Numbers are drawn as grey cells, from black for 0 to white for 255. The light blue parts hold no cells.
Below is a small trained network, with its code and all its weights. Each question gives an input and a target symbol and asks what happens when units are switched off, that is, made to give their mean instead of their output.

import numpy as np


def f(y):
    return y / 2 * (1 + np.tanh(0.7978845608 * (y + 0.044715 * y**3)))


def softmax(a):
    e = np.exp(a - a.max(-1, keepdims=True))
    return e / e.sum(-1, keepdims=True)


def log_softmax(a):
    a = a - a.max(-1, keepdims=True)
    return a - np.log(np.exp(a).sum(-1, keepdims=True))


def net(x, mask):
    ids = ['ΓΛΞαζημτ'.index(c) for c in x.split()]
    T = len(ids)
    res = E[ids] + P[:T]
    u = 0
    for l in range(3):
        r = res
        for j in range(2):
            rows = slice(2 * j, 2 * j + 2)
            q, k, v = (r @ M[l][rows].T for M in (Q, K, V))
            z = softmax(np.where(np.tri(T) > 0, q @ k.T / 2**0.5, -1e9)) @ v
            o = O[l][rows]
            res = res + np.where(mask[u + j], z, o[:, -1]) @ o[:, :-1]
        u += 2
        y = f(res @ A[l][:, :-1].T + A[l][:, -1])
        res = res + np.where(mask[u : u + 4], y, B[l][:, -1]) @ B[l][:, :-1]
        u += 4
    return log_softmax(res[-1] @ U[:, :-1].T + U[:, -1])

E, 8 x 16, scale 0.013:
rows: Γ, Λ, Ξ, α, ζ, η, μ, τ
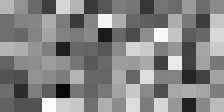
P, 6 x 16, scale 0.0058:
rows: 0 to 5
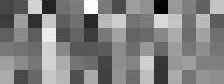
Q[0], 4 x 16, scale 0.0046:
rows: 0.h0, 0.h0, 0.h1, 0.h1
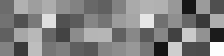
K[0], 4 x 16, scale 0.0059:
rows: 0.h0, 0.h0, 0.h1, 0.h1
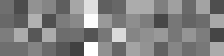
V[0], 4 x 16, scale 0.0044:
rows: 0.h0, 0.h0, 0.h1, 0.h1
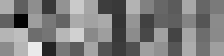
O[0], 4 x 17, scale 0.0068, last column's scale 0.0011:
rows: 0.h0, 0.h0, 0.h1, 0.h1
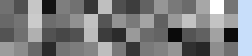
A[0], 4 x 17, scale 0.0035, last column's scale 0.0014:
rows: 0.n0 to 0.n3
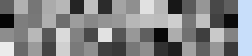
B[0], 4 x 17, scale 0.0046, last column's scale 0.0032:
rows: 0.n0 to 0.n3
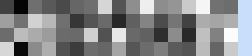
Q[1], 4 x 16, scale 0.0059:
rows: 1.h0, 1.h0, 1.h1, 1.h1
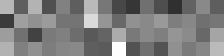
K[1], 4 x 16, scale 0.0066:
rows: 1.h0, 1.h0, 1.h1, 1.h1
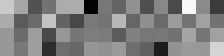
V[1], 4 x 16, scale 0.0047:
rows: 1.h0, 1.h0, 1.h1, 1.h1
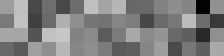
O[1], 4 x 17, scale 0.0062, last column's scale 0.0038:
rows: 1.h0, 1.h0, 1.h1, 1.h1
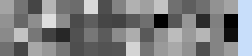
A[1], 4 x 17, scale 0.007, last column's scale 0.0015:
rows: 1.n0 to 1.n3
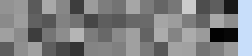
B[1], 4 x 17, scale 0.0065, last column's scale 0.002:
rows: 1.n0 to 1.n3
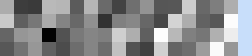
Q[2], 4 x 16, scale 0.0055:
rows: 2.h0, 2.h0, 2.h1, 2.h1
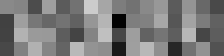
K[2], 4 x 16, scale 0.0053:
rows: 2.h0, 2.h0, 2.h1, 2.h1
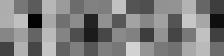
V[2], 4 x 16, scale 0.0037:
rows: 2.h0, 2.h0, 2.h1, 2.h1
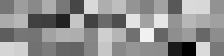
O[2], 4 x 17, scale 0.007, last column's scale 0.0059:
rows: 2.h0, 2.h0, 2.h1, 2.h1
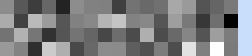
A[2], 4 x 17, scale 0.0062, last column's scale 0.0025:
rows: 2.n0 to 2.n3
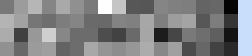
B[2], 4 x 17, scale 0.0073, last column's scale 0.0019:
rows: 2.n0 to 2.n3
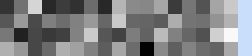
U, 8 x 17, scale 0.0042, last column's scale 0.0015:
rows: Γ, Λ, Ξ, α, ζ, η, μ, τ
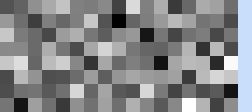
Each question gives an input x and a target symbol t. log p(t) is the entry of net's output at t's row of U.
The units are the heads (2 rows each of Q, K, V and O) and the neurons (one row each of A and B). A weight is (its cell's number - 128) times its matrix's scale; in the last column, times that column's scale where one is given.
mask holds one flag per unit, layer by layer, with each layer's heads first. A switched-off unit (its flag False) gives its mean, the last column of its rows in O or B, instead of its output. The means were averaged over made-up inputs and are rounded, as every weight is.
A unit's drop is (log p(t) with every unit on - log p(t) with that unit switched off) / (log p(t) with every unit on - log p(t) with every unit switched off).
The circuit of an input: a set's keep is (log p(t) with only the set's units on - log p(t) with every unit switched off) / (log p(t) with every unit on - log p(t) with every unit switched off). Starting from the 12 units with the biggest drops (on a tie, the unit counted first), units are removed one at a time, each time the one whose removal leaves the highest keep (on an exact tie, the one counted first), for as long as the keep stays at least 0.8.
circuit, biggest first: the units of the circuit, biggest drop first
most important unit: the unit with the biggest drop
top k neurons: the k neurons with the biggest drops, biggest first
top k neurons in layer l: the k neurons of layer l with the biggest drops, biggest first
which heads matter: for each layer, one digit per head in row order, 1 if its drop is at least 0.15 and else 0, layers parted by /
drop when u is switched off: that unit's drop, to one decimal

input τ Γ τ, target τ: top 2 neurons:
(0.n0; 0.n2)
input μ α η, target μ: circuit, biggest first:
(1.h1; 2.h1; 0.h0; 0.h1)
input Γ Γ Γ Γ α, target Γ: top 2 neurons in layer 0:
(0.n2; 0.n3)
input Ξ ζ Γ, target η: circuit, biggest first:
(1.n2; 1.h0; 0.h1; 0.h0)
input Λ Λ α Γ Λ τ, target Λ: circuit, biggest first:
(2.h0; 0.h0; 1.h0; 0.n2)
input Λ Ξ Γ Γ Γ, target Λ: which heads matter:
00 / 10 / 10
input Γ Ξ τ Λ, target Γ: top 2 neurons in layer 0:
(0.n2; 0.n3)
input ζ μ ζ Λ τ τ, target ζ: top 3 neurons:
(0.n1; 2.n2; 2.n0)
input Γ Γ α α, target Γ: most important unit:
0.h0
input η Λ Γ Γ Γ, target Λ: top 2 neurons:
(2.n2; 0.n3)
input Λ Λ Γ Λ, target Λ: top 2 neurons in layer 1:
(1.n0; 1.n2)
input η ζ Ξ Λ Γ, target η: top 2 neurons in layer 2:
(2.n1; 2.n3)
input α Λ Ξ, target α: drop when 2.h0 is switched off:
0.4
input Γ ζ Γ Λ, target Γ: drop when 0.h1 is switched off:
0.4
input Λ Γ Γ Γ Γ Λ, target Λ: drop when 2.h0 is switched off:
0.6
